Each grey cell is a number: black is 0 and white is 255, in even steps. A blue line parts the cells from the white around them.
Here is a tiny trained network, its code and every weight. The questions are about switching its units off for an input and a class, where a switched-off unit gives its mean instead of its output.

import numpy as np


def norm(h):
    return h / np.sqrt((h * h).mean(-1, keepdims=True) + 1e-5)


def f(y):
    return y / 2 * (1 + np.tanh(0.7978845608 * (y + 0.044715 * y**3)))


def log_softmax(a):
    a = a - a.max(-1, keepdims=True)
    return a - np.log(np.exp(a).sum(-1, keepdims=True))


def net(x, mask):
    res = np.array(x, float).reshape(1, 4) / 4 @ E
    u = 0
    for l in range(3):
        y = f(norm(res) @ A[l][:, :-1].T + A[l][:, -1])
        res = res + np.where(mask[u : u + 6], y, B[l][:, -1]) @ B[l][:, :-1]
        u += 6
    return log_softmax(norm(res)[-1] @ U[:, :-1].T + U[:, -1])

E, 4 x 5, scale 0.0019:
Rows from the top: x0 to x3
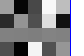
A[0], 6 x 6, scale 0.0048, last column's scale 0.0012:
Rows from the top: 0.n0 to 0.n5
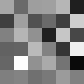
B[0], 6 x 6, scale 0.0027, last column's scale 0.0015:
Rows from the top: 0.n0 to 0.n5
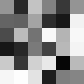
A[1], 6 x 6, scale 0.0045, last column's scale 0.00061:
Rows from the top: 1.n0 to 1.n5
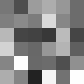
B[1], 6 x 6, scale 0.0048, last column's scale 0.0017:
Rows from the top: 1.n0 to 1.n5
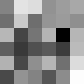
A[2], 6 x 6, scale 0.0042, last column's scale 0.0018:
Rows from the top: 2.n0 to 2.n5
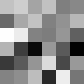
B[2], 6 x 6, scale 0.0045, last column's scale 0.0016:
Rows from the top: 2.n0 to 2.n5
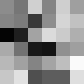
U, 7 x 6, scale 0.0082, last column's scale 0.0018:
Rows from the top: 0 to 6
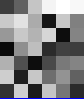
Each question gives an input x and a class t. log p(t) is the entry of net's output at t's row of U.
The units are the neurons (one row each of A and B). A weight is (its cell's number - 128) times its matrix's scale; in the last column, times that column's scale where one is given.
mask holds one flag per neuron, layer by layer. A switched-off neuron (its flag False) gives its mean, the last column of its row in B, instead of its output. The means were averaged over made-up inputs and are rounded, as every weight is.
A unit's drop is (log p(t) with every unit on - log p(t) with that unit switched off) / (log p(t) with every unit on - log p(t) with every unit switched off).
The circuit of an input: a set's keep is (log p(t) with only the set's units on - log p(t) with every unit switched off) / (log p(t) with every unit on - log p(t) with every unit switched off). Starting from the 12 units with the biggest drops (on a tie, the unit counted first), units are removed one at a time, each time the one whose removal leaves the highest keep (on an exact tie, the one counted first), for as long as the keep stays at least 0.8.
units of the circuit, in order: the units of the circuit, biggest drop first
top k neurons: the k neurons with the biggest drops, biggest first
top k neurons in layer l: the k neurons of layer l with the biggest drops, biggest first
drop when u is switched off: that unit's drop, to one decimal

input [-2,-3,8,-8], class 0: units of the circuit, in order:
[2.n2]
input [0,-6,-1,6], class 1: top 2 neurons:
[2.n5 1.n4]
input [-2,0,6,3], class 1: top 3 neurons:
[2.n5 1.n3 2.n2]
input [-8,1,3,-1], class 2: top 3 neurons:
[0.n1 1.n4 0.n4]
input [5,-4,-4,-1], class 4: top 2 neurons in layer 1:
[1.n3 1.n4]
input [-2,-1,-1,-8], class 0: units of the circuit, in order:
[2.n2 2.n0]
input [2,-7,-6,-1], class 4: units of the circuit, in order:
[1.n3 2.n3 1.n2]
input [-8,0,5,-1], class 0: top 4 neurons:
[1.n3 0.n2 1.n4 1.n2]
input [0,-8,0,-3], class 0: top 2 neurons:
[0.n2 2.n2]
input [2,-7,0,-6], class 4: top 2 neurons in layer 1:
[1.n3 1.n0]
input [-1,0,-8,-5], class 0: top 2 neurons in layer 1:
[1.n2 1.n3]
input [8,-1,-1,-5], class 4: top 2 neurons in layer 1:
[1.n3 1.n2]
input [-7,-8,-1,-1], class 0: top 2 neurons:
[2.n2 0.n2]
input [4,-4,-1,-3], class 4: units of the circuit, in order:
[1.n3]
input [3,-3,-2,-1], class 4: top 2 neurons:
[1.n3 2.n3]
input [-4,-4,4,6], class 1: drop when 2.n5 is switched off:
0.5
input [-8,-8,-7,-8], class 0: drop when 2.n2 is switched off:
0.6
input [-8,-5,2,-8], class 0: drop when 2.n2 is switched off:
0.5
